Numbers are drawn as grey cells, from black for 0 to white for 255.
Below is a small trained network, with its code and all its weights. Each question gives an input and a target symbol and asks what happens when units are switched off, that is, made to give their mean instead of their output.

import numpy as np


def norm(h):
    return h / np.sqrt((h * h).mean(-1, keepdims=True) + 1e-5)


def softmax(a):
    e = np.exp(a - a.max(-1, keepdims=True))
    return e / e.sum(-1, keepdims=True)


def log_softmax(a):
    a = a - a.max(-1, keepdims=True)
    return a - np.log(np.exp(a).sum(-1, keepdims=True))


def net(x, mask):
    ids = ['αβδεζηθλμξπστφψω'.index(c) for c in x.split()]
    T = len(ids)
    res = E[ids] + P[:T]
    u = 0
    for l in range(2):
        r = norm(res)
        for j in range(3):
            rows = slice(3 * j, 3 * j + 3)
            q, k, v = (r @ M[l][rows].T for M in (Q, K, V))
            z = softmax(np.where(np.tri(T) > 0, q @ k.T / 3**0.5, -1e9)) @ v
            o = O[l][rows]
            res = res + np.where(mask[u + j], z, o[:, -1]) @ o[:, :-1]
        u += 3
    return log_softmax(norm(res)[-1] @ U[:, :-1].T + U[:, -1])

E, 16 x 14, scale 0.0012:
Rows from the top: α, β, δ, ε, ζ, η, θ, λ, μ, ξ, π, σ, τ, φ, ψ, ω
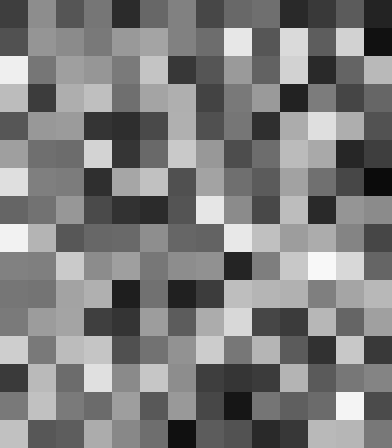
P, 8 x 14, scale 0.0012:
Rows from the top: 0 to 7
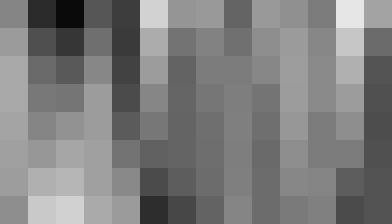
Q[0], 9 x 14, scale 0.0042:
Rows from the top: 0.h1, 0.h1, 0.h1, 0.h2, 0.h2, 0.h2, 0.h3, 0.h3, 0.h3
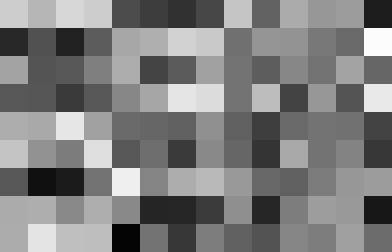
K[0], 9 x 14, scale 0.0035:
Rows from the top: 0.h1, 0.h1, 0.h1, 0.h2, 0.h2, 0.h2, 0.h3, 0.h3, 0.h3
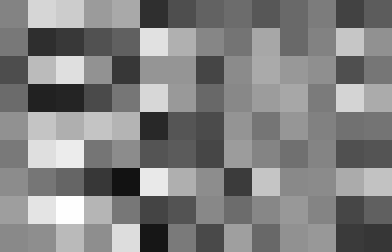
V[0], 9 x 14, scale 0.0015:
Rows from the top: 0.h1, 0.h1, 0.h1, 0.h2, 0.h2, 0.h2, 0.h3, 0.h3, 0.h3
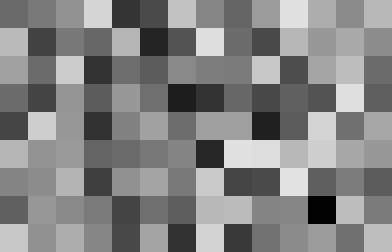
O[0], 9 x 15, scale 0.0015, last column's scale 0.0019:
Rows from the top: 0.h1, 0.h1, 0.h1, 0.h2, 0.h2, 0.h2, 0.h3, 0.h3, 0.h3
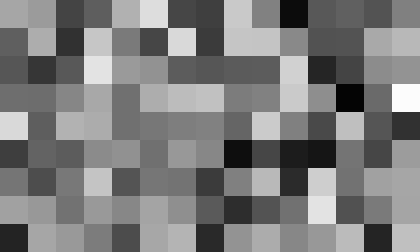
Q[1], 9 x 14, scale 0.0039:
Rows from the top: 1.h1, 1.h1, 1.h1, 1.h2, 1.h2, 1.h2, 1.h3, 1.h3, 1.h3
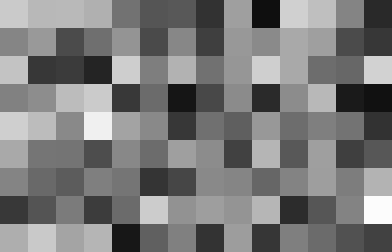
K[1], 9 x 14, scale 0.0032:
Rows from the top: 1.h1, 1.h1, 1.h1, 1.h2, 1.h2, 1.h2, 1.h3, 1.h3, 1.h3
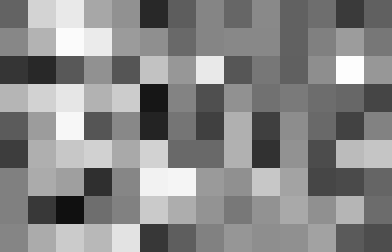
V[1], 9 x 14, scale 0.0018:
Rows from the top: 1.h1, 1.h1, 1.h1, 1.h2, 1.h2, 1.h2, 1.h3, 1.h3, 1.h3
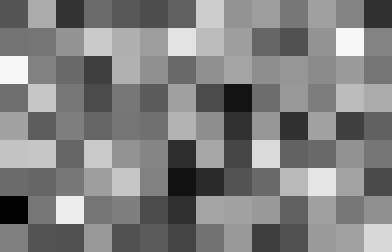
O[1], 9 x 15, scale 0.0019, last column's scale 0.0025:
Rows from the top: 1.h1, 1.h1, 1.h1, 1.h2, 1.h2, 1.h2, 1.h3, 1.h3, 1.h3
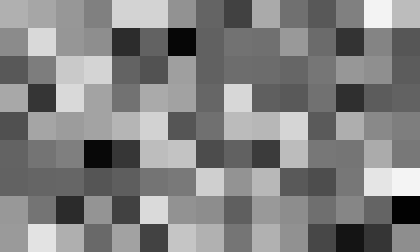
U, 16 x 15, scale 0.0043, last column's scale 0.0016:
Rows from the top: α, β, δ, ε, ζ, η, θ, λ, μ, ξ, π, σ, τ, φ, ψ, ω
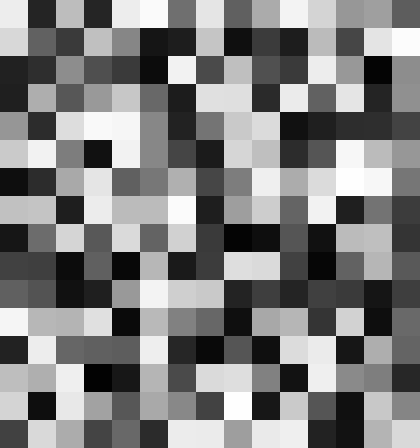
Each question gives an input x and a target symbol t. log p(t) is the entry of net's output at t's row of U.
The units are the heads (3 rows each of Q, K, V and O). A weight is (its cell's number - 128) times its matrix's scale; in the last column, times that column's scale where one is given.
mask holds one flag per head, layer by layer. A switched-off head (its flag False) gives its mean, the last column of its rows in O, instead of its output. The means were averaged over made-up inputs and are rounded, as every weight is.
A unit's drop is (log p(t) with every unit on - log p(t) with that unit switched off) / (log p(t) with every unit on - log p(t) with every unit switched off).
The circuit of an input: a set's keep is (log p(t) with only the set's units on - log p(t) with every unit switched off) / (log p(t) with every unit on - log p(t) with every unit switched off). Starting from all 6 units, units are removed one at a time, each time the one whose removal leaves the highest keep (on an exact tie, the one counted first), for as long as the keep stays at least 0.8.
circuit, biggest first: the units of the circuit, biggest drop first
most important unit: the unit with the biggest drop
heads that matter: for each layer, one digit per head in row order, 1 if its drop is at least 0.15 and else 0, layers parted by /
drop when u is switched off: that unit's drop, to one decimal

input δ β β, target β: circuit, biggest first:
[1.h2 0.h3]
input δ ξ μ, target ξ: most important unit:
0.h2
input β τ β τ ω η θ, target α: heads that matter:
000 / 101
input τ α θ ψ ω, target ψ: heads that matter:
000 / 010
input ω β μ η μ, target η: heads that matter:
000 / 000
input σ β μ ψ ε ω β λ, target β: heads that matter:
001 / 011
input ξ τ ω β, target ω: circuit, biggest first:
[1.h3 1.h1]
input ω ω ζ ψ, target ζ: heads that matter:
000 / 010
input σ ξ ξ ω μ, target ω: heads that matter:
100 / 011
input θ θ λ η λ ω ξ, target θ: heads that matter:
111 / 001
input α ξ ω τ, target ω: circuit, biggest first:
[0.h2 1.h2]
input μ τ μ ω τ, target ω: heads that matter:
110 / 010
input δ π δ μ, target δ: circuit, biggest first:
[1.h1 1.h2]
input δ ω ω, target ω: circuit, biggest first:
[1.h3 0.h1 0.h3]
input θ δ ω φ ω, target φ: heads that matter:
100 / 000
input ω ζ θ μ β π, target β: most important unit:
0.h3
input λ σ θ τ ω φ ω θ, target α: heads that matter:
100 / 101
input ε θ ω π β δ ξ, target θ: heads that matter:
101 / 001
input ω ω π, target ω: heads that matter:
000 / 001
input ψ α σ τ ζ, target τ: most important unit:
1.h1
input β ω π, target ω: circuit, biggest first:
[1.h3 0.h3]
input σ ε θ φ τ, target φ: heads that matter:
110 / 000
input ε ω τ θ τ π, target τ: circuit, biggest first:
[1.h2 0.h3]
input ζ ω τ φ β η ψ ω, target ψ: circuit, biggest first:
[1.h2 0.h2]
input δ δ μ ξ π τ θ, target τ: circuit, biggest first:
[1.h2 1.h3]
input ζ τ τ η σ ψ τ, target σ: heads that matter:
000 / 001
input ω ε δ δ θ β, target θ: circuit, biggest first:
[1.h3 0.h3 0.h1]
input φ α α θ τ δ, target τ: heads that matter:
011 / 011
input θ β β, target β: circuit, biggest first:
[0.h3 1.h2 1.h1]
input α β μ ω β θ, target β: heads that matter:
001 / 011
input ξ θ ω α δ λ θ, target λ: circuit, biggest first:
[0.h3 0.h1 1.h3]
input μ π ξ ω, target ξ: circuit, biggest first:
[0.h3 1.h3 0.h1]
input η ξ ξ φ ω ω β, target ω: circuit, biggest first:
[1.h3]
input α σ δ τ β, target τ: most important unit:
1.h1
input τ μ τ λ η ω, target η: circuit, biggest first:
[0.h1 0.h3 1.h2]
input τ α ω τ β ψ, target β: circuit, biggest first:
[0.h3 1.h3 1.h1]
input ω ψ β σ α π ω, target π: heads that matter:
001 / 111
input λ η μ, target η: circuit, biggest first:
[0.h2 1.h1]
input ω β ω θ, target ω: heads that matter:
100 / 001
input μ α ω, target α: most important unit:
0.h2
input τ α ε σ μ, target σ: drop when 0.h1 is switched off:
0.4
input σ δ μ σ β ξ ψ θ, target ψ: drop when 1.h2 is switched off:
0.8
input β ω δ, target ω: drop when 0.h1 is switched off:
0.1
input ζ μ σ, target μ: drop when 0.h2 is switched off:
0.5
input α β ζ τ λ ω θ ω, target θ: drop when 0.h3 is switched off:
0.2
